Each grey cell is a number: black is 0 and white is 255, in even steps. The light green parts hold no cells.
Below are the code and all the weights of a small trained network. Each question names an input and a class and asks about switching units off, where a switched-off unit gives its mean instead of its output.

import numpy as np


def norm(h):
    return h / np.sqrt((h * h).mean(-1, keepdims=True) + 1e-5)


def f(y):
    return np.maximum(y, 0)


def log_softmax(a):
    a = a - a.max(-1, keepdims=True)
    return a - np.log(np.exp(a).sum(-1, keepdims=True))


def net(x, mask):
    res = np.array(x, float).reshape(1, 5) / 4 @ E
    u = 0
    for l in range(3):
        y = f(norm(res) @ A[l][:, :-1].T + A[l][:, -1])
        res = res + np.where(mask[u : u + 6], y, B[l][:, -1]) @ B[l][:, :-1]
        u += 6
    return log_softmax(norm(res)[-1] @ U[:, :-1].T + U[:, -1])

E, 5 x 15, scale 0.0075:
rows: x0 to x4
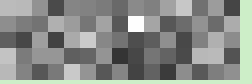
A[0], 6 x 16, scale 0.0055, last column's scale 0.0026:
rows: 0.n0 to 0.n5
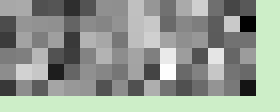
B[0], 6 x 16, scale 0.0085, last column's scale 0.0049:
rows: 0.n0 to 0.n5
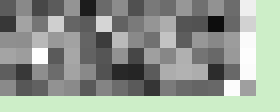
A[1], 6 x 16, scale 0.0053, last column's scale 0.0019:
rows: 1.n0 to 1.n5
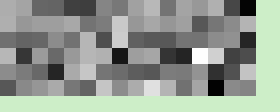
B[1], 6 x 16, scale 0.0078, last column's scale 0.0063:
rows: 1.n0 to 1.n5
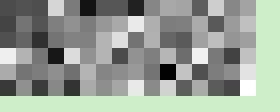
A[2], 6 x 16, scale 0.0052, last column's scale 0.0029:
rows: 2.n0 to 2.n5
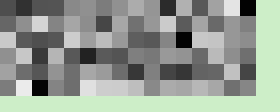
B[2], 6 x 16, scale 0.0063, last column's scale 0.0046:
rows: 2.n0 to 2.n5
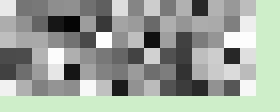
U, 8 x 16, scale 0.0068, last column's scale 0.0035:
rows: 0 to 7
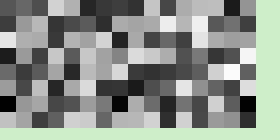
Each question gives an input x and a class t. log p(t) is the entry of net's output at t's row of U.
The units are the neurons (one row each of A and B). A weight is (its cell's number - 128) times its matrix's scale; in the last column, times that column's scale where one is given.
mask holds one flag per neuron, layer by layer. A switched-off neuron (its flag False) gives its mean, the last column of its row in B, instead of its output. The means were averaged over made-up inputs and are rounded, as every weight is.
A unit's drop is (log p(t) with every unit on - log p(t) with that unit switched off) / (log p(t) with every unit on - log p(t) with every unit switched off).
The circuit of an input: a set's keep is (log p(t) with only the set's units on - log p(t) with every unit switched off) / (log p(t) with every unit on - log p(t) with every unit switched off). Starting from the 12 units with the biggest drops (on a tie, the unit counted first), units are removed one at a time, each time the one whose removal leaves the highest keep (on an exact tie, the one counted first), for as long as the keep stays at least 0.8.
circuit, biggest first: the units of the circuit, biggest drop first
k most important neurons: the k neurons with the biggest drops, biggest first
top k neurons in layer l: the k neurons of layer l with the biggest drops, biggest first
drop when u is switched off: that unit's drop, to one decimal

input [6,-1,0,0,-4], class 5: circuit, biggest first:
(0.n4)
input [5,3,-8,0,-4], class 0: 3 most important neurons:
(0.n0; 1.n0; 2.n3)
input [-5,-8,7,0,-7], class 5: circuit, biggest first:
(0.n4; 1.n5)
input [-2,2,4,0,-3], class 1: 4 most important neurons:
(2.n1; 0.n2; 1.n4; 0.n3)
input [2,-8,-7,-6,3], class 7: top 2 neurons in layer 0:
(0.n1; 0.n4)
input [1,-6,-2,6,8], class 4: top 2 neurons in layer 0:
(0.n4; 0.n3)
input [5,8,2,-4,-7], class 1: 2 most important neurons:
(0.n2; 0.n3)
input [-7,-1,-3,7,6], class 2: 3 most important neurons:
(1.n3; 0.n0; 0.n1)
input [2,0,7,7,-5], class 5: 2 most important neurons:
(0.n4; 0.n3)
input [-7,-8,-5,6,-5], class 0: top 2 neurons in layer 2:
(2.n3; 2.n2)
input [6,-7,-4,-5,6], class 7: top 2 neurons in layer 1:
(1.n1; 1.n4)
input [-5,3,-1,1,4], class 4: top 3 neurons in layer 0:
(0.n5; 0.n3; 0.n2)
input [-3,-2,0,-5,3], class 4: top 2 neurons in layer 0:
(0.n5; 0.n3)
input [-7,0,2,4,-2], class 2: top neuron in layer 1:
(1.n3)
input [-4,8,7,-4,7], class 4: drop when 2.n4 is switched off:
0.2
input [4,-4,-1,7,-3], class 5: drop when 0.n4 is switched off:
0.5
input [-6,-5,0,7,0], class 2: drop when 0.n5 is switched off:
-0.1
